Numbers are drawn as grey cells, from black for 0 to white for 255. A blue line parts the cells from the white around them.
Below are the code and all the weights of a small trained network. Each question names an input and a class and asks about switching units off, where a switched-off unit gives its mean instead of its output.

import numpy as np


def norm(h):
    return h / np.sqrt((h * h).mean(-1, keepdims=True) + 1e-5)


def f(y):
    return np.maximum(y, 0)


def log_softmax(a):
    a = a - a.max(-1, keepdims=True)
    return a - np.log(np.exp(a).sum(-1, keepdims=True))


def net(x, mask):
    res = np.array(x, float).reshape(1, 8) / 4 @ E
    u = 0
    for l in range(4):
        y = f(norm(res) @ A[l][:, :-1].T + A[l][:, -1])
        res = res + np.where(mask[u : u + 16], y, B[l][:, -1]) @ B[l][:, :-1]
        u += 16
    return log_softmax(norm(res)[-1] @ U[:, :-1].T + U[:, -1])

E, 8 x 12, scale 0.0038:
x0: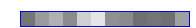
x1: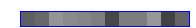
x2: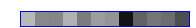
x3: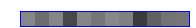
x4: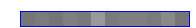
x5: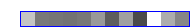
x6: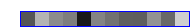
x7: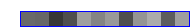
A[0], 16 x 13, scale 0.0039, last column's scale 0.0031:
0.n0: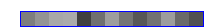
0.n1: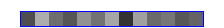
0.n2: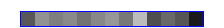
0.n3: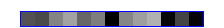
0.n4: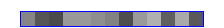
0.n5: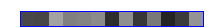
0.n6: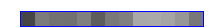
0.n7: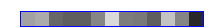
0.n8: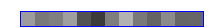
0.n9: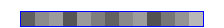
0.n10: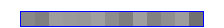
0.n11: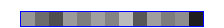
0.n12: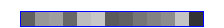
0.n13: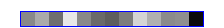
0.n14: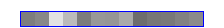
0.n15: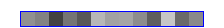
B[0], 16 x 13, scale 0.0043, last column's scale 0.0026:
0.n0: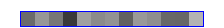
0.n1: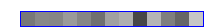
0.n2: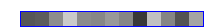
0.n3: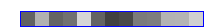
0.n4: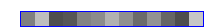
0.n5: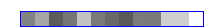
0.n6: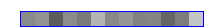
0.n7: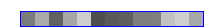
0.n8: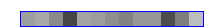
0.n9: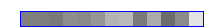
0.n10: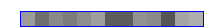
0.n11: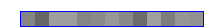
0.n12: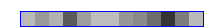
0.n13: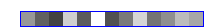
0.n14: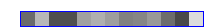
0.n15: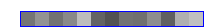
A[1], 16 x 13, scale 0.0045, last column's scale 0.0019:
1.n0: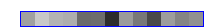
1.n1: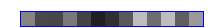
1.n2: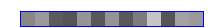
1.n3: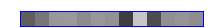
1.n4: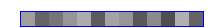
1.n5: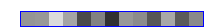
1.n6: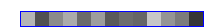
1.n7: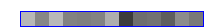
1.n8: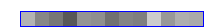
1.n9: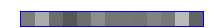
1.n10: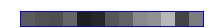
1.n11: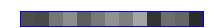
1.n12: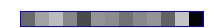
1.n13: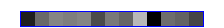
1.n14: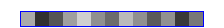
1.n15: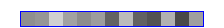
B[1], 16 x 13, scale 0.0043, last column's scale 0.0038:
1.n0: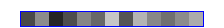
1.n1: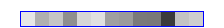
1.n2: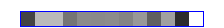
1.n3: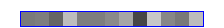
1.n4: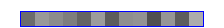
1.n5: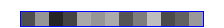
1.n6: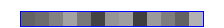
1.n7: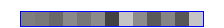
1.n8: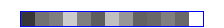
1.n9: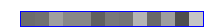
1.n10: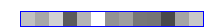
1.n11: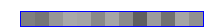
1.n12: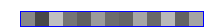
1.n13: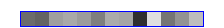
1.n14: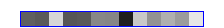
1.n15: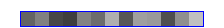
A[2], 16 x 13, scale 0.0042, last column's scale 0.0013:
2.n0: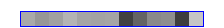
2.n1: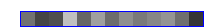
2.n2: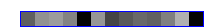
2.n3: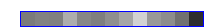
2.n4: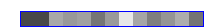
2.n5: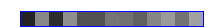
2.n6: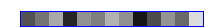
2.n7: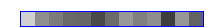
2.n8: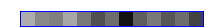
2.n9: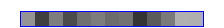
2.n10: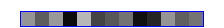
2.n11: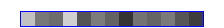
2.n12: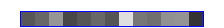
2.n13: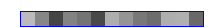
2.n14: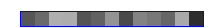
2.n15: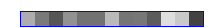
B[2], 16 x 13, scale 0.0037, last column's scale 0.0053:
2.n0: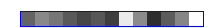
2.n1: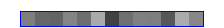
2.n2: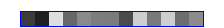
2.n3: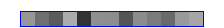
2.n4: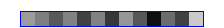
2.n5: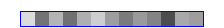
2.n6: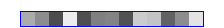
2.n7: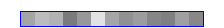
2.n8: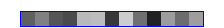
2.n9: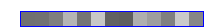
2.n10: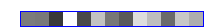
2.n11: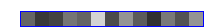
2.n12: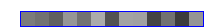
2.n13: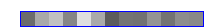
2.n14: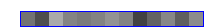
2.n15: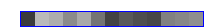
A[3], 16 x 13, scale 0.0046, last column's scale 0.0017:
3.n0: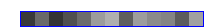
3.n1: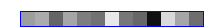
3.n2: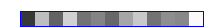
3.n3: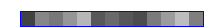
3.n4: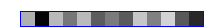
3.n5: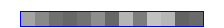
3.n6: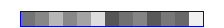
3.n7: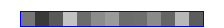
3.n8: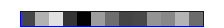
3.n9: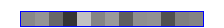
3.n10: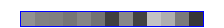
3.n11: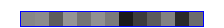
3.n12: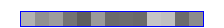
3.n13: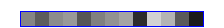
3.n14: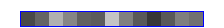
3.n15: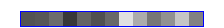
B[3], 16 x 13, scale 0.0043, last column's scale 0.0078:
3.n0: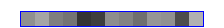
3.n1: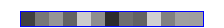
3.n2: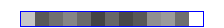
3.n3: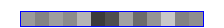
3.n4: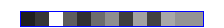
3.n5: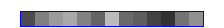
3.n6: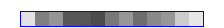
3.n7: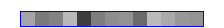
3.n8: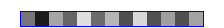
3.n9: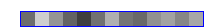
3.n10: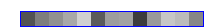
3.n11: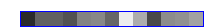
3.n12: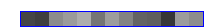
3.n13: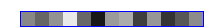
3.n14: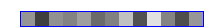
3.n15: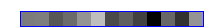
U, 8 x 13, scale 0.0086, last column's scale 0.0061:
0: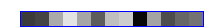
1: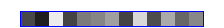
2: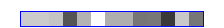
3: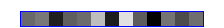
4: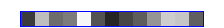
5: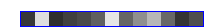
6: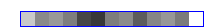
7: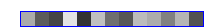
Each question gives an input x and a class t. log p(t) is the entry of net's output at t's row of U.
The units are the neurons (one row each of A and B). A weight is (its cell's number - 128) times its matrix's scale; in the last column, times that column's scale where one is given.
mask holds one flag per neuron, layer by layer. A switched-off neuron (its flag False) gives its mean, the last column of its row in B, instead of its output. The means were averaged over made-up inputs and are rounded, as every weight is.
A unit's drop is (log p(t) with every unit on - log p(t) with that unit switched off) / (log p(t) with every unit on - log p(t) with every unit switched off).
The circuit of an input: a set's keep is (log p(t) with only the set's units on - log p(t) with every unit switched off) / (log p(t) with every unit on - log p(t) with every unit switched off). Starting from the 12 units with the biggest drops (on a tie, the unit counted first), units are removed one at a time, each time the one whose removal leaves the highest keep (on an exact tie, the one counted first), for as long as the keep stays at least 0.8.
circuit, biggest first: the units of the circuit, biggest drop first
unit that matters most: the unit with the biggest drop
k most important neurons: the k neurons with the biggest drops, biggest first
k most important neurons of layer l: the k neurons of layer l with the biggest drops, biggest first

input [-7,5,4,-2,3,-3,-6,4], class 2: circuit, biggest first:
(1.n1 1.n10)
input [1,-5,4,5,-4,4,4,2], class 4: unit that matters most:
0.n7
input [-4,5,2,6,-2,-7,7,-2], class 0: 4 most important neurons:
(1.n13 1.n14 3.n14 2.n14)
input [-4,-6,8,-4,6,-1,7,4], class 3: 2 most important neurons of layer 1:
(1.n14 1.n7)
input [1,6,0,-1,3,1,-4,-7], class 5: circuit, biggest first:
(1.n15 1.n5)
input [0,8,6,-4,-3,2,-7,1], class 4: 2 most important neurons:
(0.n3 0.n5)
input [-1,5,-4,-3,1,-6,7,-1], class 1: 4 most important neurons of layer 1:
(1.n12 1.n8 1.n6 1.n1)
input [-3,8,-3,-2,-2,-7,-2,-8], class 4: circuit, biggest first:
(0.n3 0.n5)
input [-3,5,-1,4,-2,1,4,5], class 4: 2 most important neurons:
(0.n3 0.n5)
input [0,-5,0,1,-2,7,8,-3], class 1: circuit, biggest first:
(3.n8 2.n2)
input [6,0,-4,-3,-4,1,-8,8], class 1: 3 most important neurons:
(1.n14 3.n4 0.n14)
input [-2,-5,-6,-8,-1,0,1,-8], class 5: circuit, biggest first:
(1.n5 1.n0)
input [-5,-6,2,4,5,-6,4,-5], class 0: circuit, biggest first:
(1.n13 3.n14)
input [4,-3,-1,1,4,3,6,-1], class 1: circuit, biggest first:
(3.n8)
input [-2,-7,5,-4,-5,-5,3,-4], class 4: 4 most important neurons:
(0.n7 3.n1 1.n0 2.n4)
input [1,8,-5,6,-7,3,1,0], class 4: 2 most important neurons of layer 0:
(0.n5 0.n3)
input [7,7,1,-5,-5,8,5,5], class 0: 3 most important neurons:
(1.n8 1.n6 1.n1)
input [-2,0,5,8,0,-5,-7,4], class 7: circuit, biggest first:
(2.n10 2.n6)
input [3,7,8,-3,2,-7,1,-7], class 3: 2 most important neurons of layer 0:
(0.n14 0.n5)
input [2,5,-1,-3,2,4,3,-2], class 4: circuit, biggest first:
(0.n3)
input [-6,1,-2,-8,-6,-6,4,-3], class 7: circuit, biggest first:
(0.n13 2.n0)
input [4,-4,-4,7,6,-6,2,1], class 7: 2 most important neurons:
(2.n6 1.n8)
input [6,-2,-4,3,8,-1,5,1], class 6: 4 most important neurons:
(1.n1 1.n10 3.n6 1.n9)
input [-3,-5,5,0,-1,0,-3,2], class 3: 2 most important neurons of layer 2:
(2.n0 2.n11)
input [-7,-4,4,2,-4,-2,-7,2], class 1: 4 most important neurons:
(1.n14 3.n4 0.n8 0.n1)
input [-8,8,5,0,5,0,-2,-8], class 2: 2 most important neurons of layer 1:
(1.n1 1.n10)
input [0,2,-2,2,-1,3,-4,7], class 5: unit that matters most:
0.n4
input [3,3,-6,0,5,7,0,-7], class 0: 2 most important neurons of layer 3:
(3.n13 3.n5)
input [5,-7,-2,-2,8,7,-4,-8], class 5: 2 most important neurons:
(1.n15 1.n0)
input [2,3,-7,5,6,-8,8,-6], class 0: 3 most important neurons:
(1.n13 3.n14 1.n14)
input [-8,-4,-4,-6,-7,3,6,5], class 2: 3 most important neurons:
(1.n1 1.n10 1.n14)
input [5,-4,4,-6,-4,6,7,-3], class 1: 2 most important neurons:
(3.n8 1.n12)
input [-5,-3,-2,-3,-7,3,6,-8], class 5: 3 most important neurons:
(1.n5 1.n0 1.n14)
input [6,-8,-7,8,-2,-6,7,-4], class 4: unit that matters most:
3.n1
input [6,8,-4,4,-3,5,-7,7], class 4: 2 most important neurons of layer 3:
(3.n8 3.n3)
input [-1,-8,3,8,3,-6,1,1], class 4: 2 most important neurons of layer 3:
(3.n1 3.n3)
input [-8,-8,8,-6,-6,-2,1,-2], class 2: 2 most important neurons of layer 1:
(1.n1 1.n10)
